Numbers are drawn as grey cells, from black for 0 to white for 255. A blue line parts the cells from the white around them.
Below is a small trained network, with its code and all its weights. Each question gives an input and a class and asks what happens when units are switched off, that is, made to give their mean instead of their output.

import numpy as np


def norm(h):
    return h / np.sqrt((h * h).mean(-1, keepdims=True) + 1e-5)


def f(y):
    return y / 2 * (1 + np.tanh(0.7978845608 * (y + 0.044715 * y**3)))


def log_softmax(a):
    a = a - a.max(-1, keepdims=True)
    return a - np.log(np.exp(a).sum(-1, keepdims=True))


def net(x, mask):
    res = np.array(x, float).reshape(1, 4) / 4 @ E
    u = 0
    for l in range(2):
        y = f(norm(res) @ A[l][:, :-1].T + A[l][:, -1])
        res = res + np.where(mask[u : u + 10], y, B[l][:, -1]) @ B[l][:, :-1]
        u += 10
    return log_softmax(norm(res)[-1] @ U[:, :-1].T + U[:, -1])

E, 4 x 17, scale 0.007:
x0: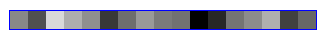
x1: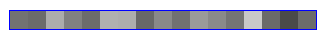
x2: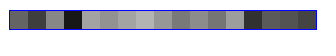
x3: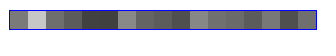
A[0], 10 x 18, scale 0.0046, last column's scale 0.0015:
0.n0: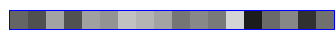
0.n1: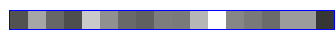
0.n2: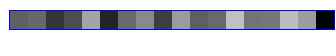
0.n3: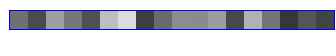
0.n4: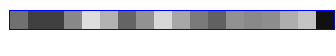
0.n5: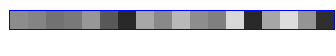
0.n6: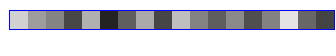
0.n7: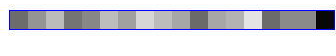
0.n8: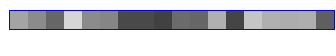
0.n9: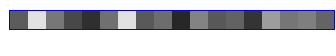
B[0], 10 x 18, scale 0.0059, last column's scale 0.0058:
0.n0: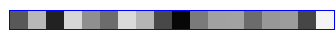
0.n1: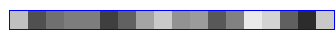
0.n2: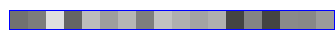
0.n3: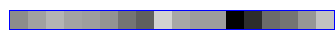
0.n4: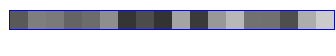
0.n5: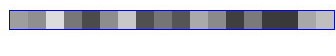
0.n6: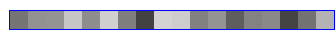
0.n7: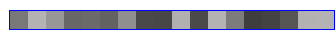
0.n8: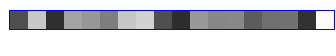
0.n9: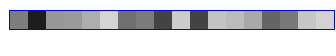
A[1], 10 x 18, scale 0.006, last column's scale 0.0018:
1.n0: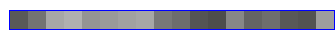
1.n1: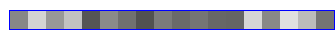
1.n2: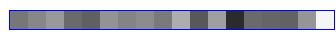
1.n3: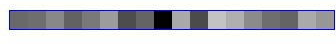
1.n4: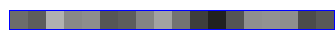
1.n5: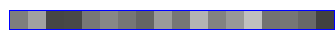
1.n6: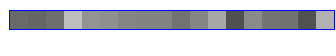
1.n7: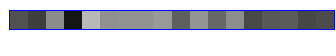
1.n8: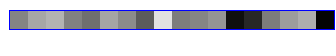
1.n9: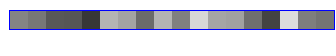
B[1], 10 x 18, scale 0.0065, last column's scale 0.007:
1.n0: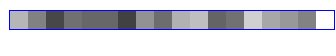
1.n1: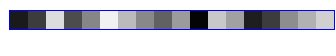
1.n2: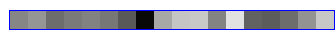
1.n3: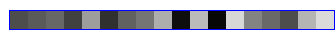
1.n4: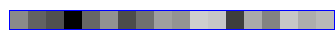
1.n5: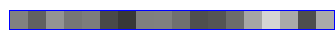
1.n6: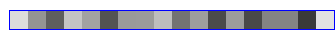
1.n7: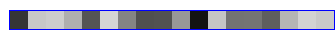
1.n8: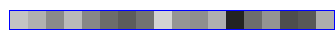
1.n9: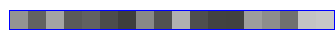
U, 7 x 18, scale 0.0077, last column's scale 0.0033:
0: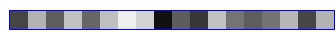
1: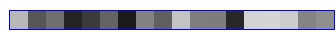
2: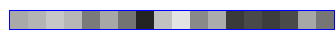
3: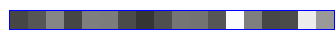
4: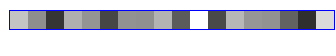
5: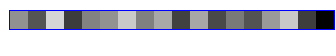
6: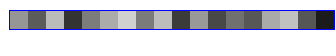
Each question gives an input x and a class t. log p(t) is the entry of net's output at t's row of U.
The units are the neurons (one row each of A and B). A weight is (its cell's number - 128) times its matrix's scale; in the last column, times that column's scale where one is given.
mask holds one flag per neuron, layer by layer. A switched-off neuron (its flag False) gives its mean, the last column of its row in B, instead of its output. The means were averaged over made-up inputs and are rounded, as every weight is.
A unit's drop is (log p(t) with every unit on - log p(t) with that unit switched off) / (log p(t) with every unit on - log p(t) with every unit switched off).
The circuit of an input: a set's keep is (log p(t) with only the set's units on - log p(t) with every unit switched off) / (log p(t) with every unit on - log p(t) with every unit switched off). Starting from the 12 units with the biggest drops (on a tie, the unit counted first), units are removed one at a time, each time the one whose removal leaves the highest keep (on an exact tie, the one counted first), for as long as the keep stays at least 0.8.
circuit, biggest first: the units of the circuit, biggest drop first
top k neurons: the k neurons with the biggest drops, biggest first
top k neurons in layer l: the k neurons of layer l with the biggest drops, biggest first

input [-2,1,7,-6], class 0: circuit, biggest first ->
(0.n0)
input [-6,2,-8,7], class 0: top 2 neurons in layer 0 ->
(0.n8 0.n4)
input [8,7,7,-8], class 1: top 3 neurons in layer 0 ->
(0.n8 0.n9 0.n5)
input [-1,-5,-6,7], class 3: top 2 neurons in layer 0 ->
(0.n9 0.n0)
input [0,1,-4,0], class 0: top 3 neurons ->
(1.n3 0.n1 1.n2)
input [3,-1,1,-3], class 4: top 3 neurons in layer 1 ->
(1.n1 1.n7 1.n0)
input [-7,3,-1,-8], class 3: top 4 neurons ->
(0.n4 0.n7 1.n3 1.n0)
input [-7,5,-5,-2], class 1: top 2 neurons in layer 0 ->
(0.n0 0.n1)
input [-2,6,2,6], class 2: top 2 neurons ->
(0.n3 0.n4)
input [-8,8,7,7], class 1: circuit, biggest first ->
(1.n9 1.n5)
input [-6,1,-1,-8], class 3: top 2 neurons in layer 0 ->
(0.n4 0.n7)
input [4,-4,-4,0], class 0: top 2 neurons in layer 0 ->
(0.n8 0.n3)
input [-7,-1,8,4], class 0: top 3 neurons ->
(0.n0 1.n7 1.n0)
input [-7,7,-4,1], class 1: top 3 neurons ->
(0.n1 1.n5 1.n9)
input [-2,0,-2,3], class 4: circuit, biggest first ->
(1.n7)
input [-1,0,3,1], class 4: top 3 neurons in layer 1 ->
(1.n1 1.n6 1.n7)
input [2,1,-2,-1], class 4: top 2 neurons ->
(0.n8 1.n7)
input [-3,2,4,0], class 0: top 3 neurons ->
(1.n3 1.n7 1.n2)
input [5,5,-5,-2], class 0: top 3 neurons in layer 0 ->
(0.n8 0.n1 0.n6)
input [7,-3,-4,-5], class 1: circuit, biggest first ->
(1.n4)
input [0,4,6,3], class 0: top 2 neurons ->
(0.n0 1.n7)
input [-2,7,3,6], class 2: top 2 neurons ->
(0.n3 0.n4)
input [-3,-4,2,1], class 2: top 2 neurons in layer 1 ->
(1.n3 1.n0)
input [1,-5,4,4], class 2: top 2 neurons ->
(0.n2 0.n6)
